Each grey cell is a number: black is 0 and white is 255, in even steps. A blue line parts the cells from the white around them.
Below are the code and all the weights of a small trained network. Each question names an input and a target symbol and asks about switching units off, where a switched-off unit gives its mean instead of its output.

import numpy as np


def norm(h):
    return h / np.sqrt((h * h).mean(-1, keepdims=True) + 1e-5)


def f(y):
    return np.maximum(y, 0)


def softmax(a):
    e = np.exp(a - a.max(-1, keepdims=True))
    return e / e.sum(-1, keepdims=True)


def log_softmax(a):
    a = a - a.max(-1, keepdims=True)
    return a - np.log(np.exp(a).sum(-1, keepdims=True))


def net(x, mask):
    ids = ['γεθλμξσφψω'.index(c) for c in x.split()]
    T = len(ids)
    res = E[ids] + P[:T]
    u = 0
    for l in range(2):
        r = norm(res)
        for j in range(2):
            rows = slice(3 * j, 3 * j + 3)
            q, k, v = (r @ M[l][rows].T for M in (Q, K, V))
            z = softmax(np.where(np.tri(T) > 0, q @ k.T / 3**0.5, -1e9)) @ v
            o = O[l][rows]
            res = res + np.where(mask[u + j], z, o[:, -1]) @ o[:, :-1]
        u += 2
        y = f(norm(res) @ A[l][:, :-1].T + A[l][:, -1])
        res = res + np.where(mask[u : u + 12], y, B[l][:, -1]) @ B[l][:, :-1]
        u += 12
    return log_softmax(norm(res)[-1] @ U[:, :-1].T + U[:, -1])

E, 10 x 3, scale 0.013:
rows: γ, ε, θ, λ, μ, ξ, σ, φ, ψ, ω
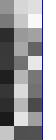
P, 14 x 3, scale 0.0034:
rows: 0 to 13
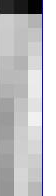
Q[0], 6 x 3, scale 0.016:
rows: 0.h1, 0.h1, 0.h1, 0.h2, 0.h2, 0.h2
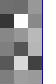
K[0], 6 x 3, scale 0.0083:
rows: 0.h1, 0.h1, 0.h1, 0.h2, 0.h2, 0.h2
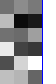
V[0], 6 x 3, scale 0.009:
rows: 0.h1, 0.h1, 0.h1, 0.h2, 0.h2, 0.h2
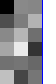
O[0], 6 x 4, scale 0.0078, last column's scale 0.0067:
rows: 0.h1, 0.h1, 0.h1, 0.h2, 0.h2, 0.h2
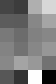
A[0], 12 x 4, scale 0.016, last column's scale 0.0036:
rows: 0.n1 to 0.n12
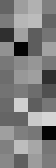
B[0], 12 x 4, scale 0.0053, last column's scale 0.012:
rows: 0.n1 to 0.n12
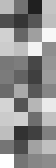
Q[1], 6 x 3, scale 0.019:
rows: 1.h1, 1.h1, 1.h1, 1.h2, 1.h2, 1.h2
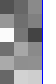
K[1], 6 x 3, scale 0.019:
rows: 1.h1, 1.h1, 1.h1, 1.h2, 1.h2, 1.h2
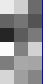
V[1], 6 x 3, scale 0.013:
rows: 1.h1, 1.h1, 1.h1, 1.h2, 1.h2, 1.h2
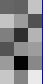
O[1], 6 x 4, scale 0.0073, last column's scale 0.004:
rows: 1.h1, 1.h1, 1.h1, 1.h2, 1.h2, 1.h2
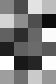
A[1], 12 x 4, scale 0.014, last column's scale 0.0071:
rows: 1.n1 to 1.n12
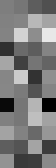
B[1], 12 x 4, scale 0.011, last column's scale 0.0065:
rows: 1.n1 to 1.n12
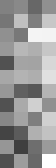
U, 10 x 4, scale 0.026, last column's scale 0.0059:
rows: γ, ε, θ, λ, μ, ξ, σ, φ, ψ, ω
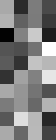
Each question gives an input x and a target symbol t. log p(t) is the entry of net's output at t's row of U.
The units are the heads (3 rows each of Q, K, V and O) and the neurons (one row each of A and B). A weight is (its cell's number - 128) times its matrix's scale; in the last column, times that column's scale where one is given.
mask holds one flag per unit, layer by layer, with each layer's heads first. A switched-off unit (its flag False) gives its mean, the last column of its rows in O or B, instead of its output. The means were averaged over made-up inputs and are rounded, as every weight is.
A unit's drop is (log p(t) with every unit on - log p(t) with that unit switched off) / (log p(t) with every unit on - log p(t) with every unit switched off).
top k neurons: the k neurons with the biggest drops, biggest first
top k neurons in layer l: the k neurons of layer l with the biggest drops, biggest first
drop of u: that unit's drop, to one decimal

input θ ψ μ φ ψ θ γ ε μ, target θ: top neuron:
(0.n9)
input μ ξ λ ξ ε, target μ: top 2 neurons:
(0.n3 0.n9)
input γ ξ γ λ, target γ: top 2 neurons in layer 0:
(0.n3 0.n9)
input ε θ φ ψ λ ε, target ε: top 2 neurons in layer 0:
(0.n2 0.n9)
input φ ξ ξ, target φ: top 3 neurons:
(0.n3 0.n9 0.n11)
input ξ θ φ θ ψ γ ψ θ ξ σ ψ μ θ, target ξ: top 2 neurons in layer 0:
(0.n3 0.n8)
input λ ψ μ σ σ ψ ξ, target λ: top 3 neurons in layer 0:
(0.n3 0.n1 0.n8)
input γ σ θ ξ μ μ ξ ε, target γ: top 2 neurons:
(0.n3 0.n2)
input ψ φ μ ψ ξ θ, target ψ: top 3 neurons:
(0.n11 0.n2 0.n9)
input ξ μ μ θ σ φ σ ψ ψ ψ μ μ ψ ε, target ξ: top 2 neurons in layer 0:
(0.n2 0.n3)
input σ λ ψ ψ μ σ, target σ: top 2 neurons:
(0.n9 0.n3)
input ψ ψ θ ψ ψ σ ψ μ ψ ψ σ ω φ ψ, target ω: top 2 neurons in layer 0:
(0.n3 0.n8)
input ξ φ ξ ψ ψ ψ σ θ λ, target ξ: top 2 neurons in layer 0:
(0.n9 0.n3)
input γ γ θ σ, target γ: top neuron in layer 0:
(0.n9)
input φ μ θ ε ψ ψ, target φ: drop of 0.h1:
0.4
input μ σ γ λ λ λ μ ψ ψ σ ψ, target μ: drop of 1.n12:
0.0
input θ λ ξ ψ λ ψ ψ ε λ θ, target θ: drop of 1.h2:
0.1
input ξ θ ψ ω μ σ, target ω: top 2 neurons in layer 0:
(0.n9 0.n3)
